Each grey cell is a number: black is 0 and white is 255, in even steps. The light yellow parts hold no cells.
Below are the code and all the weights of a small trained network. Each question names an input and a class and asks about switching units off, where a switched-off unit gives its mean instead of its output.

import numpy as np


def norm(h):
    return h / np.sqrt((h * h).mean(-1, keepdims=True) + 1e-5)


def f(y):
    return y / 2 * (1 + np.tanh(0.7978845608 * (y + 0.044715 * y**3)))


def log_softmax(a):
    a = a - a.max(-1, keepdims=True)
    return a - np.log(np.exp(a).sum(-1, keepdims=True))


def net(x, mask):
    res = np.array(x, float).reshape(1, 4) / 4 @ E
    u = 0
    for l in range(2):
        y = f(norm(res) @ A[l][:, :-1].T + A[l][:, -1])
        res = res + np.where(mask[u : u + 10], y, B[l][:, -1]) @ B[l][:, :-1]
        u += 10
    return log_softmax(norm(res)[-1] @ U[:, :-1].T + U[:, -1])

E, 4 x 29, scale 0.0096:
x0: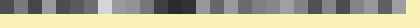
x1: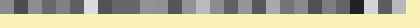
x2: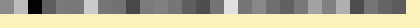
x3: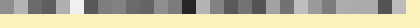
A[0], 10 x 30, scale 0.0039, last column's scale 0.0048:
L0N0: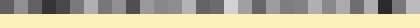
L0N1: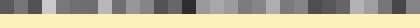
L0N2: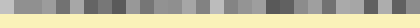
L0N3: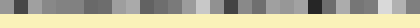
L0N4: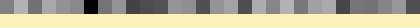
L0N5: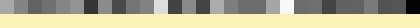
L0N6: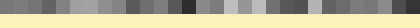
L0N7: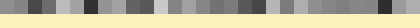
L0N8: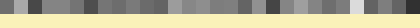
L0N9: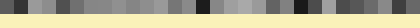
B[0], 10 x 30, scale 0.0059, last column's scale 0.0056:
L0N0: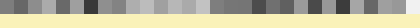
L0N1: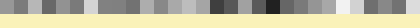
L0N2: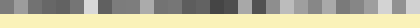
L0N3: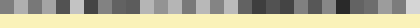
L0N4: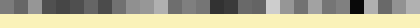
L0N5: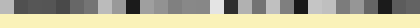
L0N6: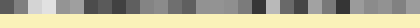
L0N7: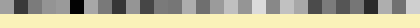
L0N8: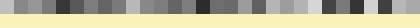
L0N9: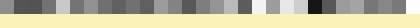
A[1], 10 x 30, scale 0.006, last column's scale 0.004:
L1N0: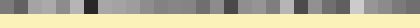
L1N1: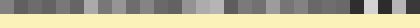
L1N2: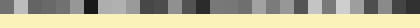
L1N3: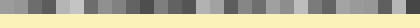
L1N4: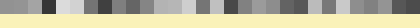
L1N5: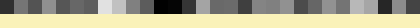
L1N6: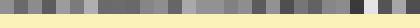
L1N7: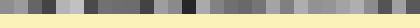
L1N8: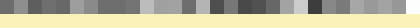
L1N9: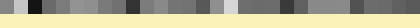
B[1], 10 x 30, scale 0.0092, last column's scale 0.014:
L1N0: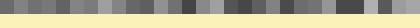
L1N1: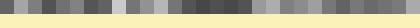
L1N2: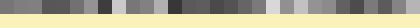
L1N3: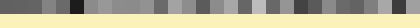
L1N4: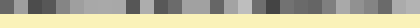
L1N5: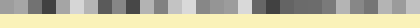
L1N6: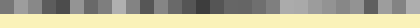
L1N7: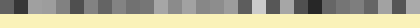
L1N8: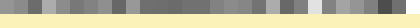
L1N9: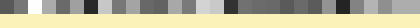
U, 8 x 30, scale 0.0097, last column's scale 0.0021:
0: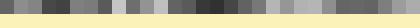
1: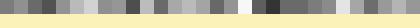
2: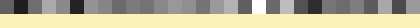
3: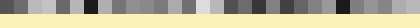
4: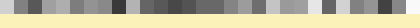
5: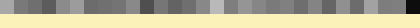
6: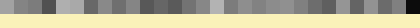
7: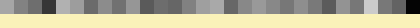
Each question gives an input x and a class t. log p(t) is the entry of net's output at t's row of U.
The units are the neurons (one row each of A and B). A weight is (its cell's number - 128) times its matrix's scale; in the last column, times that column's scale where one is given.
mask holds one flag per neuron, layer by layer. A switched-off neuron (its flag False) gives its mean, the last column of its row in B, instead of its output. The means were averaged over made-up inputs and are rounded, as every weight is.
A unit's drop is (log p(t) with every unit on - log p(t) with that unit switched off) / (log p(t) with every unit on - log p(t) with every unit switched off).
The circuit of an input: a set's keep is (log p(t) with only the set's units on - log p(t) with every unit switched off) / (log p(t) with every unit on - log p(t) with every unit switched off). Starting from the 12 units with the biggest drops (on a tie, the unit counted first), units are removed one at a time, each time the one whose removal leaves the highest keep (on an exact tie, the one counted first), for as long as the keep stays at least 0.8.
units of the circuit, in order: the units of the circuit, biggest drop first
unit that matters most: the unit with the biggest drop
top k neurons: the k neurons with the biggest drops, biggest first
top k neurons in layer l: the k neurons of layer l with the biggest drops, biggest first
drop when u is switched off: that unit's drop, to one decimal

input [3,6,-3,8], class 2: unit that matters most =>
L1N3
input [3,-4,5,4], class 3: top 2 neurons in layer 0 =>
L0N9; L0N6
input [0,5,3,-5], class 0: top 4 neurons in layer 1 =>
L1N1; L1N7; L1N6; L1N3
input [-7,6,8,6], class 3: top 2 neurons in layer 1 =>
L1N9; L1N5
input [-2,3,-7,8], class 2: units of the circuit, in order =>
L1N3; L1N7
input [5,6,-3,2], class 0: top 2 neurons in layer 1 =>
L1N1; L1N6
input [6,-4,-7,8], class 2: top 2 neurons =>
L1N7; L1N3
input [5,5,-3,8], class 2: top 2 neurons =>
L1N3; L1N7
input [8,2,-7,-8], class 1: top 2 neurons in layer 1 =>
L1N5; L1N7
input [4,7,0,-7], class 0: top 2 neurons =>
L1N1; L0N7
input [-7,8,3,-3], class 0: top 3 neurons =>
L1N6; L1N1; L1N5
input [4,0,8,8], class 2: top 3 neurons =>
L1N7; L1N3; L0N3
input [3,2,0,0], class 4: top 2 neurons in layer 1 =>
L1N8; L1N4
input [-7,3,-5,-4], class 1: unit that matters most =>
L1N4
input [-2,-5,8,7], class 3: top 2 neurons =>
L1N9; L0N9
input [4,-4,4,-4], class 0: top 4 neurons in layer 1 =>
L1N2; L1N4; L1N7; L1N3
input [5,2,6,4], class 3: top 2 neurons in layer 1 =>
L1N9; L1N4
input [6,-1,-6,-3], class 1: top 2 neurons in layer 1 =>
L1N5; L1N9
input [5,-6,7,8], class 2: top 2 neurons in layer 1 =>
L1N7; L1N3
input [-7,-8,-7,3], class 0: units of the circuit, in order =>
L1N2
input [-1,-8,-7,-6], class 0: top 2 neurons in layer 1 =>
L1N2; L1N9
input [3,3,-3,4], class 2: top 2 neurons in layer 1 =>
L1N3; L1N7
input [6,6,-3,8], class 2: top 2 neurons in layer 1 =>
L1N3; L1N7
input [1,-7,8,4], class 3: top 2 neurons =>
L1N9; L0N6
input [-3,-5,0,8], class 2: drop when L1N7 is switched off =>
0.3
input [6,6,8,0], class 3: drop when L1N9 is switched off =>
1.1
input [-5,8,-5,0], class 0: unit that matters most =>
L1N6
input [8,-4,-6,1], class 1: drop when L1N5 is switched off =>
1.0
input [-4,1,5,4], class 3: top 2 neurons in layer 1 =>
L1N9; L1N5
